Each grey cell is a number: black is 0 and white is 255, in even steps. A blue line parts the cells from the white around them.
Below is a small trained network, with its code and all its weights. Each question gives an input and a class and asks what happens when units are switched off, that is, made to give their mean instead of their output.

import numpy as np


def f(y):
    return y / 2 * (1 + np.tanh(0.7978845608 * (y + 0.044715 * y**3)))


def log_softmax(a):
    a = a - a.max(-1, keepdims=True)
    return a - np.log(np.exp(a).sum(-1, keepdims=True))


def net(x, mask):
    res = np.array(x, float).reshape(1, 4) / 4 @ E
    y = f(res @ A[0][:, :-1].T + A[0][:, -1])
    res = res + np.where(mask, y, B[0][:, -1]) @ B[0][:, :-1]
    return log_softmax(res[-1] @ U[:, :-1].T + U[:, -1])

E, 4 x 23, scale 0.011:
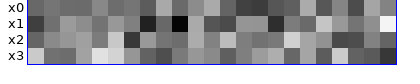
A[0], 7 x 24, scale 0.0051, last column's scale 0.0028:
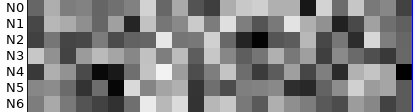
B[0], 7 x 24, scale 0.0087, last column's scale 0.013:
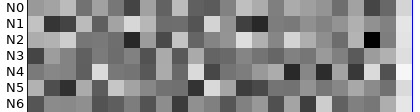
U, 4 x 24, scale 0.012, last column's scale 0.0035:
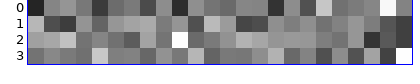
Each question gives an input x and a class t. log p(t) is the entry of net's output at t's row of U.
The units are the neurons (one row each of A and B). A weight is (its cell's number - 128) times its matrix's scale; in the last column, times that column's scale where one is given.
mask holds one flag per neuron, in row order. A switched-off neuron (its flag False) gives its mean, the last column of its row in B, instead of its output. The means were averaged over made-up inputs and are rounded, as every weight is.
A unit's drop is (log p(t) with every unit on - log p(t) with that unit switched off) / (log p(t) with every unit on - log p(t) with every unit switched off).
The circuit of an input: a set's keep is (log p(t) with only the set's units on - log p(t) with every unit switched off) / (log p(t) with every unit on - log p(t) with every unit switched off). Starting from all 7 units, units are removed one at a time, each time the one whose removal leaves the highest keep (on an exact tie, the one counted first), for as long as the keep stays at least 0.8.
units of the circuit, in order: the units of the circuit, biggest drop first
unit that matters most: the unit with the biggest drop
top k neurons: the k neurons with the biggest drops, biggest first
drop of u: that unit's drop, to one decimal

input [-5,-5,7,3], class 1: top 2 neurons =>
N1; N2
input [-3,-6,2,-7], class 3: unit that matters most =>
N4
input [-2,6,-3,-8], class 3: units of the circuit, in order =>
N4; N6
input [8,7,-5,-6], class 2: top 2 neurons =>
N2; N6
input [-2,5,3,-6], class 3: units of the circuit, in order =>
N4; N6
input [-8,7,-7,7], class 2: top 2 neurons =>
N6; N4
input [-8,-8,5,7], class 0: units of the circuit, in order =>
N3; N6
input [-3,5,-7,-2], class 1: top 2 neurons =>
N5; N6
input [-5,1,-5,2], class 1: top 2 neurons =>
N2; N5
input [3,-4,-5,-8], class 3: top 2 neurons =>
N4; N1
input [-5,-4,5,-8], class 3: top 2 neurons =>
N4; N2
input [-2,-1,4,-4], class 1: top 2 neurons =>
N1; N3
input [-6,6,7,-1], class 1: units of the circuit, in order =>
N1; N6
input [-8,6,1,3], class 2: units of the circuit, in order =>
N6
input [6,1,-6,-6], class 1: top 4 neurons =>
N5; N0; N3; N2
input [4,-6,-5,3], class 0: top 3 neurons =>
N3; N6; N1
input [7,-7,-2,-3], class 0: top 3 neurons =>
N6; N3; N0
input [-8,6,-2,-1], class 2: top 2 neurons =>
N0; N6
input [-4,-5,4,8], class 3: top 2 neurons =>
N3; N2
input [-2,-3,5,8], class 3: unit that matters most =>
N3
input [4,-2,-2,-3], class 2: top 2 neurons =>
N2; N1
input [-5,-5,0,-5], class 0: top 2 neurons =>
N6; N2
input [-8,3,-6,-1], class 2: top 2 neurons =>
N0; N1
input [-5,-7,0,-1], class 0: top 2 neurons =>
N6; N3
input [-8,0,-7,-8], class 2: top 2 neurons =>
N0; N1
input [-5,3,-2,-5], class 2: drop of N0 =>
0.7
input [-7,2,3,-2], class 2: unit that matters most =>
N0
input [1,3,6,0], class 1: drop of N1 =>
0.2
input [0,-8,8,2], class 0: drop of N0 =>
0.0
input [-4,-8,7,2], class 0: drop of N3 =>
0.5
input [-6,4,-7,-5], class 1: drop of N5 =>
0.9
